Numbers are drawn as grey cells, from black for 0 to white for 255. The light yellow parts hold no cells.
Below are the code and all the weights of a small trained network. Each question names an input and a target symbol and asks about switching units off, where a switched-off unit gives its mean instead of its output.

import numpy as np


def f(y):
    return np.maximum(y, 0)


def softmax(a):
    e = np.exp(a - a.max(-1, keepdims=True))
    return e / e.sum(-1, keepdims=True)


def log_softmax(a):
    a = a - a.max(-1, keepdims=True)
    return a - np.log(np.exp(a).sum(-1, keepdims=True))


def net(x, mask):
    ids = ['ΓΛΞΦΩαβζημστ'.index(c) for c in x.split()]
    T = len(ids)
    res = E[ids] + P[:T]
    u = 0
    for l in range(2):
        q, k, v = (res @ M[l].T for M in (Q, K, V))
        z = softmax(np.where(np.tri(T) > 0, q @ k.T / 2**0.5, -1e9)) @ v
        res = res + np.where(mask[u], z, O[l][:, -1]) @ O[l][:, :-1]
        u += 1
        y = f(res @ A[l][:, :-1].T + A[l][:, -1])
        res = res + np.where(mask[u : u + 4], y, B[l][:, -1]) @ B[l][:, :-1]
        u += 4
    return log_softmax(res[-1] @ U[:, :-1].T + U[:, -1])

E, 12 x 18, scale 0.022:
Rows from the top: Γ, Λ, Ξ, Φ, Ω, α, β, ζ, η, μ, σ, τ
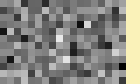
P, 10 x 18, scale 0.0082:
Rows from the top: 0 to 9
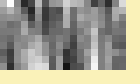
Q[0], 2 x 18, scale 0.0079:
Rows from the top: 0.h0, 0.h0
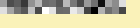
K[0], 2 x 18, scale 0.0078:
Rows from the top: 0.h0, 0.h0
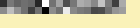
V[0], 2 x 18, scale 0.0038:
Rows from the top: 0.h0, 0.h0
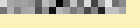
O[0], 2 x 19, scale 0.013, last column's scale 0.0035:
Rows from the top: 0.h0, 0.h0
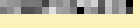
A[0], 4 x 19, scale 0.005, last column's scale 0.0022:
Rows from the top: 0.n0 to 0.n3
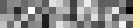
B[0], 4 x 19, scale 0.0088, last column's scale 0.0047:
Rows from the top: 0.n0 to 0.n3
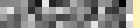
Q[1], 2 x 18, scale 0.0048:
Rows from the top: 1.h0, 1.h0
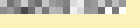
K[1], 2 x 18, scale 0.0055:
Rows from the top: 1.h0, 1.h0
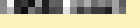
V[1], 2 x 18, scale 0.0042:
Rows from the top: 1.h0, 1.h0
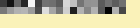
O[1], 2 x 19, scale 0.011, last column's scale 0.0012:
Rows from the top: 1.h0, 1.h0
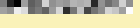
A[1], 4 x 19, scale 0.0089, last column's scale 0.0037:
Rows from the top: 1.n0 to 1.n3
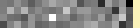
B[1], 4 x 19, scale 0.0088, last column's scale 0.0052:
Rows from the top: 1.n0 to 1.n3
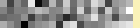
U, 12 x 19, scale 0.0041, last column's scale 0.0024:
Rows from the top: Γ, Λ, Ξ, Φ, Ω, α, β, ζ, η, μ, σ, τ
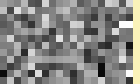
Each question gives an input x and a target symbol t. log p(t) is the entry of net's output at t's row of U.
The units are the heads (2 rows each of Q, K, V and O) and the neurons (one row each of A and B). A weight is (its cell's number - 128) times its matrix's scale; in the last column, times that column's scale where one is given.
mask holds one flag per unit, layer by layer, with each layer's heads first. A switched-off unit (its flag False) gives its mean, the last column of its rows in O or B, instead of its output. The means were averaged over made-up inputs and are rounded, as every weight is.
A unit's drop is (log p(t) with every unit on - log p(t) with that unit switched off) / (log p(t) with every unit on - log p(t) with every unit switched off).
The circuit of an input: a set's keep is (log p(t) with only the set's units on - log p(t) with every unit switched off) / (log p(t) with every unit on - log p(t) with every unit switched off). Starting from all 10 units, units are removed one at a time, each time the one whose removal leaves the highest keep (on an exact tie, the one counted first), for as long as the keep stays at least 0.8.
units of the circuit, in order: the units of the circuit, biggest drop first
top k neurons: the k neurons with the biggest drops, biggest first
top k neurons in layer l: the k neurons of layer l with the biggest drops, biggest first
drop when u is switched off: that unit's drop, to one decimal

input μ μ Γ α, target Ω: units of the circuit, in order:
[0.h0; 1.h0]
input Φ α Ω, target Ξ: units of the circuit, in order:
[0.h0]
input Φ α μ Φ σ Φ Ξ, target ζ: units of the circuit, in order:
[1.h0; 1.n3]
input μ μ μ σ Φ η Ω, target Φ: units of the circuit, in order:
[1.h0; 0.h0; 1.n2]
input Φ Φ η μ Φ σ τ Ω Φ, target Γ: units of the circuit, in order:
[0.h0; 0.n0]
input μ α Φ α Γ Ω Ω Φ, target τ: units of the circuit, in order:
[1.n0; 0.h0; 1.h0; 1.n2]
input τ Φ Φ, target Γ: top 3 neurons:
[0.n0; 0.n3; 1.n3]
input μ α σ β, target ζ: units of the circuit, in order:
[1.h0; 1.n3]
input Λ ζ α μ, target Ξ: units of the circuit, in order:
[1.n3; 0.h0]
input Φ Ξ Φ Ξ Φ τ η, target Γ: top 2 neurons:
[0.n0; 0.n3]
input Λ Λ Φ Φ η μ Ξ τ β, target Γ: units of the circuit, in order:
[0.h0; 0.n0; 1.n3]
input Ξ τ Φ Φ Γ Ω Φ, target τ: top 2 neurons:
[1.n0; 1.n2]
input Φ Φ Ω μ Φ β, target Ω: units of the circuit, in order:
[1.h0; 0.h0]
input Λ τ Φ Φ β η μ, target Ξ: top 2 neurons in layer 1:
[1.n3; 1.n1]
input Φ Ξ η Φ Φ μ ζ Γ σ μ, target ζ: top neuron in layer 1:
[1.n3]
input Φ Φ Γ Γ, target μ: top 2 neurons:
[0.n2; 0.n3]
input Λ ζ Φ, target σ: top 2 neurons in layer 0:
[0.n2; 0.n0]
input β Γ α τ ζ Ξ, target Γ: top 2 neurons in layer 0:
[0.n0; 0.n2]
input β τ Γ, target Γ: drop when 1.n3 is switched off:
0.3
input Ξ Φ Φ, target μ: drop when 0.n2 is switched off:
0.2
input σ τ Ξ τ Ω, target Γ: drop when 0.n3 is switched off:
0.1
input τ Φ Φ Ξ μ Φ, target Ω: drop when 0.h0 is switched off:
0.7
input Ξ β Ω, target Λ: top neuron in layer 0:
[0.n2]
